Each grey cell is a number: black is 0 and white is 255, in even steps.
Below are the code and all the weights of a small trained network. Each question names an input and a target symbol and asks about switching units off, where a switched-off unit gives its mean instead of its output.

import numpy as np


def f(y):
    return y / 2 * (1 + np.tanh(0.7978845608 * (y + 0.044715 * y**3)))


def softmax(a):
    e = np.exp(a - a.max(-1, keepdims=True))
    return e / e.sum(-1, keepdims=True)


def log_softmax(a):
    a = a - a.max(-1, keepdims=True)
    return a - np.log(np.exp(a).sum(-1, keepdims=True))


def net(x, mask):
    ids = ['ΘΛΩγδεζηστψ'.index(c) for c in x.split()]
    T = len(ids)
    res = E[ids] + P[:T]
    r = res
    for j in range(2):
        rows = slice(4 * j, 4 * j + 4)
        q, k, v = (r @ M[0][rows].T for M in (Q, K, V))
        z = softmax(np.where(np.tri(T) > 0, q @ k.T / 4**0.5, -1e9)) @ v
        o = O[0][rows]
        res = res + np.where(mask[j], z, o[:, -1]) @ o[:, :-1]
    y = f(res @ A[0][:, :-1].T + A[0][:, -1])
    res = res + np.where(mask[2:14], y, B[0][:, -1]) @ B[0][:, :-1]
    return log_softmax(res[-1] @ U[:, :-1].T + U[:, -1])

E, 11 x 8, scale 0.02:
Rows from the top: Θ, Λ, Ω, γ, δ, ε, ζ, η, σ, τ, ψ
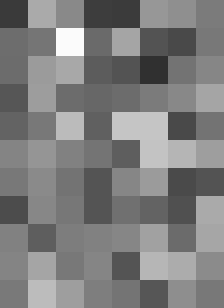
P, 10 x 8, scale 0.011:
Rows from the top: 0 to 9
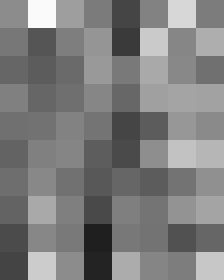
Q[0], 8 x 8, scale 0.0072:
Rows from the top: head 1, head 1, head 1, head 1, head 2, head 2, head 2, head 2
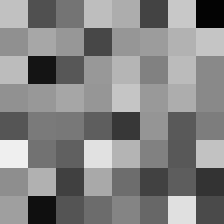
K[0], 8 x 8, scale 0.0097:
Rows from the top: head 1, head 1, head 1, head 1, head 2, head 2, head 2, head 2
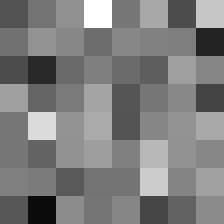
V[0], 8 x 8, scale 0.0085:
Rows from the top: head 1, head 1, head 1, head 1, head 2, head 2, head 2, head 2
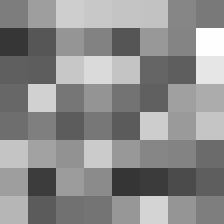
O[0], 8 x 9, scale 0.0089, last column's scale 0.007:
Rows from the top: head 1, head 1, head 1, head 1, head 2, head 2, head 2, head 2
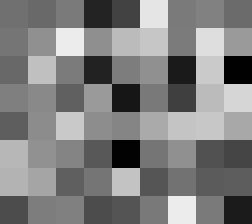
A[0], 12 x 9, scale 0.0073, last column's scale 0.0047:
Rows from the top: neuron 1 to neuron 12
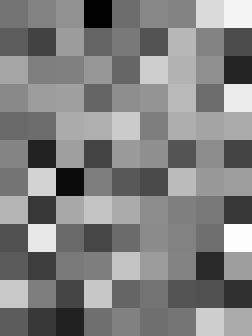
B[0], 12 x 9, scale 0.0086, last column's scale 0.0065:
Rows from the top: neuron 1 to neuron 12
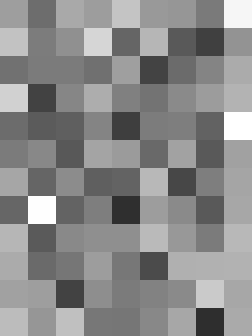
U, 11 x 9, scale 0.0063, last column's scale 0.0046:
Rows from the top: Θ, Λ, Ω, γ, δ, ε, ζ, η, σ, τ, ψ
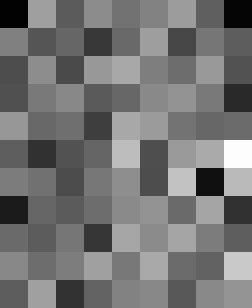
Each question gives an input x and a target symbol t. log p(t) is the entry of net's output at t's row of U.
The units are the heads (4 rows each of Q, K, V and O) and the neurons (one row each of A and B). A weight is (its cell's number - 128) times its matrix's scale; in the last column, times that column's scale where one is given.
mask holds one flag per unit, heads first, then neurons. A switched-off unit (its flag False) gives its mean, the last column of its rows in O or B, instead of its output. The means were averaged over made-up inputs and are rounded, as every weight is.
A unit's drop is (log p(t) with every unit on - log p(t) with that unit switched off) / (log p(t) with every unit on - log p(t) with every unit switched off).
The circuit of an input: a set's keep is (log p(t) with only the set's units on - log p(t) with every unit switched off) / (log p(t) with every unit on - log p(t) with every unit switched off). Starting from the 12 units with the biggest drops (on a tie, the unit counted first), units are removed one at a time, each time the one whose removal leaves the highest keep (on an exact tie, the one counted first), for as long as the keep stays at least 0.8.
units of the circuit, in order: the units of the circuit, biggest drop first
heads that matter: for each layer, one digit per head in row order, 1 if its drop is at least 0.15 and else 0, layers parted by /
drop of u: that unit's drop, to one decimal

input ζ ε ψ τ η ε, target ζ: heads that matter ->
10
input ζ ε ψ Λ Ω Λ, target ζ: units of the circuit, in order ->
[head 1; head 2]
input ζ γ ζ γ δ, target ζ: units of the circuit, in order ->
[head 1; neuron 8]
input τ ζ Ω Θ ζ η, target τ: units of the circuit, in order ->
[neuron 2; head 2; neuron 12; neuron 1]
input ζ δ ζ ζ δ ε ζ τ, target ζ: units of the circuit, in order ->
[head 1]
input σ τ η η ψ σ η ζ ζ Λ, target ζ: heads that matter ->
10
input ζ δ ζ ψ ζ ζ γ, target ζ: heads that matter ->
10
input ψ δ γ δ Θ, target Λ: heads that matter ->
11
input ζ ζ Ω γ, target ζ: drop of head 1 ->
0.8
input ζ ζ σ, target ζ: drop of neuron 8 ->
0.1
